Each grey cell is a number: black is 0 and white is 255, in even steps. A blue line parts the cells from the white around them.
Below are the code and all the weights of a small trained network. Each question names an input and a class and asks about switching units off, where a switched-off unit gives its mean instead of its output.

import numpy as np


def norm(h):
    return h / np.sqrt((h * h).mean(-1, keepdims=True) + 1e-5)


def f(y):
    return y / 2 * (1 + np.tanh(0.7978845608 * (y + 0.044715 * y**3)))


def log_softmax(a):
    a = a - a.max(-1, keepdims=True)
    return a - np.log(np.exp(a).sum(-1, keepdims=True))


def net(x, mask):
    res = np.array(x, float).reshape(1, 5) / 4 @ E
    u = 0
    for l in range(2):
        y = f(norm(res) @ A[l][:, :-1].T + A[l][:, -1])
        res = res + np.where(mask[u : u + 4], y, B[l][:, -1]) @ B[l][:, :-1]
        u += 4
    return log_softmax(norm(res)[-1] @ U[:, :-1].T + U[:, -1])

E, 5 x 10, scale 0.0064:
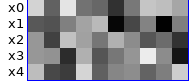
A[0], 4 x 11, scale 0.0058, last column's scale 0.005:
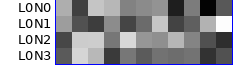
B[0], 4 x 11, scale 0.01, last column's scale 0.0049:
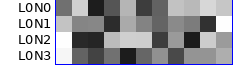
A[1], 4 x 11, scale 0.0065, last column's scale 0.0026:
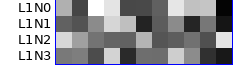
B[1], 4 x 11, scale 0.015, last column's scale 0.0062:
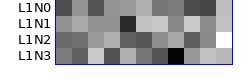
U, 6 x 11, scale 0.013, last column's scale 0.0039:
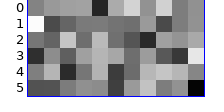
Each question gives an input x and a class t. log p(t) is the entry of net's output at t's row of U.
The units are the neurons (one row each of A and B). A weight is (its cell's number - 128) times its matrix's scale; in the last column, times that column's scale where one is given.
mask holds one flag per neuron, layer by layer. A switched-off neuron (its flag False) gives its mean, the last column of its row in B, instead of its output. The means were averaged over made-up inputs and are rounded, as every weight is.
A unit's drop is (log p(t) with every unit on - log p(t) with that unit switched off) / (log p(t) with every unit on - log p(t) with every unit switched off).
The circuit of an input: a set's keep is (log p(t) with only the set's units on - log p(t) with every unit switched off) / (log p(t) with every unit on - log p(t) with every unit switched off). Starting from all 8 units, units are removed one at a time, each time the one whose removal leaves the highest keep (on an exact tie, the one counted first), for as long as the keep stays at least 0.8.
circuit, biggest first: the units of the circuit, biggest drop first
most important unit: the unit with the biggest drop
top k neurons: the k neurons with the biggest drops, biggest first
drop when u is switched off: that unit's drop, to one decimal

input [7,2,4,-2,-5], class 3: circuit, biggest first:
L1N0
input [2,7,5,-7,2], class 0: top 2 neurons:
L1N1; L1N3
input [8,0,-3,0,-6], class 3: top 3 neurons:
L1N0; L0N1; L0N0
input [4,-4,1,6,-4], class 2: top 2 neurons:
L1N3; L0N1
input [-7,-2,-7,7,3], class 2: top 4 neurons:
L1N3; L0N0; L0N2; L1N0
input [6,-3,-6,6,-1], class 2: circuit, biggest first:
L1N3; L0N0; L0N1
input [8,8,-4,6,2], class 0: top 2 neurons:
L1N1; L0N0
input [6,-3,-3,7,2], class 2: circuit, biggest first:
L1N3; L0N0
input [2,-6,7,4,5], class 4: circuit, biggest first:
L0N0; L1N1
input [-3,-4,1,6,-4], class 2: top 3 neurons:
L1N3; L0N1; L1N1
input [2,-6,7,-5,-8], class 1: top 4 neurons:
L0N2; L1N1; L0N3; L1N3
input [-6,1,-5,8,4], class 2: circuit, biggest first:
L1N3; L0N0
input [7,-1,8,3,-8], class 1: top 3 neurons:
L0N3; L0N2; L0N0
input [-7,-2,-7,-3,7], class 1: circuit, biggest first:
L0N1; L0N0
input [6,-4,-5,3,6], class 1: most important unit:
L0N1
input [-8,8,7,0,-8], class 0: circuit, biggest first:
L1N1; L0N1
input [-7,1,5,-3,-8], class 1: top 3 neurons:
L0N3; L0N2; L1N0
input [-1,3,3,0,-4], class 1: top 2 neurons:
L0N3; L0N2
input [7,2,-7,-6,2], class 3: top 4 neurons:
L1N0; L0N0; L1N3; L0N3
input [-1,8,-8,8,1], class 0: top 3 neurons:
L1N1; L0N0; L0N3
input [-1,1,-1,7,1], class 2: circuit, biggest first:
L1N3
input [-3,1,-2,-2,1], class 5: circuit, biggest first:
L1N2; L0N0
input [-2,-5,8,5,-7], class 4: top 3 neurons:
L0N0; L1N1; L0N1
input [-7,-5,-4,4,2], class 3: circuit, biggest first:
L1N1; L0N0
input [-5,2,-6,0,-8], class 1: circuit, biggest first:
L0N3; L0N2
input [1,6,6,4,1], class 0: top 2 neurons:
L1N1; L0N3
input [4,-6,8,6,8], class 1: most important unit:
L1N1
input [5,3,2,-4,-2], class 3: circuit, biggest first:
L1N0; L0N1
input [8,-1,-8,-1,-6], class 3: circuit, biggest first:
L1N0; L0N0; L0N1
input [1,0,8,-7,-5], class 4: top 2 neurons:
L0N0; L1N3
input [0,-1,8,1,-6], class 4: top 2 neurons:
L0N0; L0N1
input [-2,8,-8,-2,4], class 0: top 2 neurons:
L1N1; L0N0
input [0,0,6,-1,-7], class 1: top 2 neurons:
L0N2; L0N3
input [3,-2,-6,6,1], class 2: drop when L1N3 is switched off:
0.9
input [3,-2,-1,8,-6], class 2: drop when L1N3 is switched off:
1.2
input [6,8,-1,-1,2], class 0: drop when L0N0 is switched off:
0.0
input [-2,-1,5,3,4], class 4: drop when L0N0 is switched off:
1.0
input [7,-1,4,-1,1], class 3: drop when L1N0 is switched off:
0.7
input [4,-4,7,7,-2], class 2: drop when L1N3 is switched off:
1.0
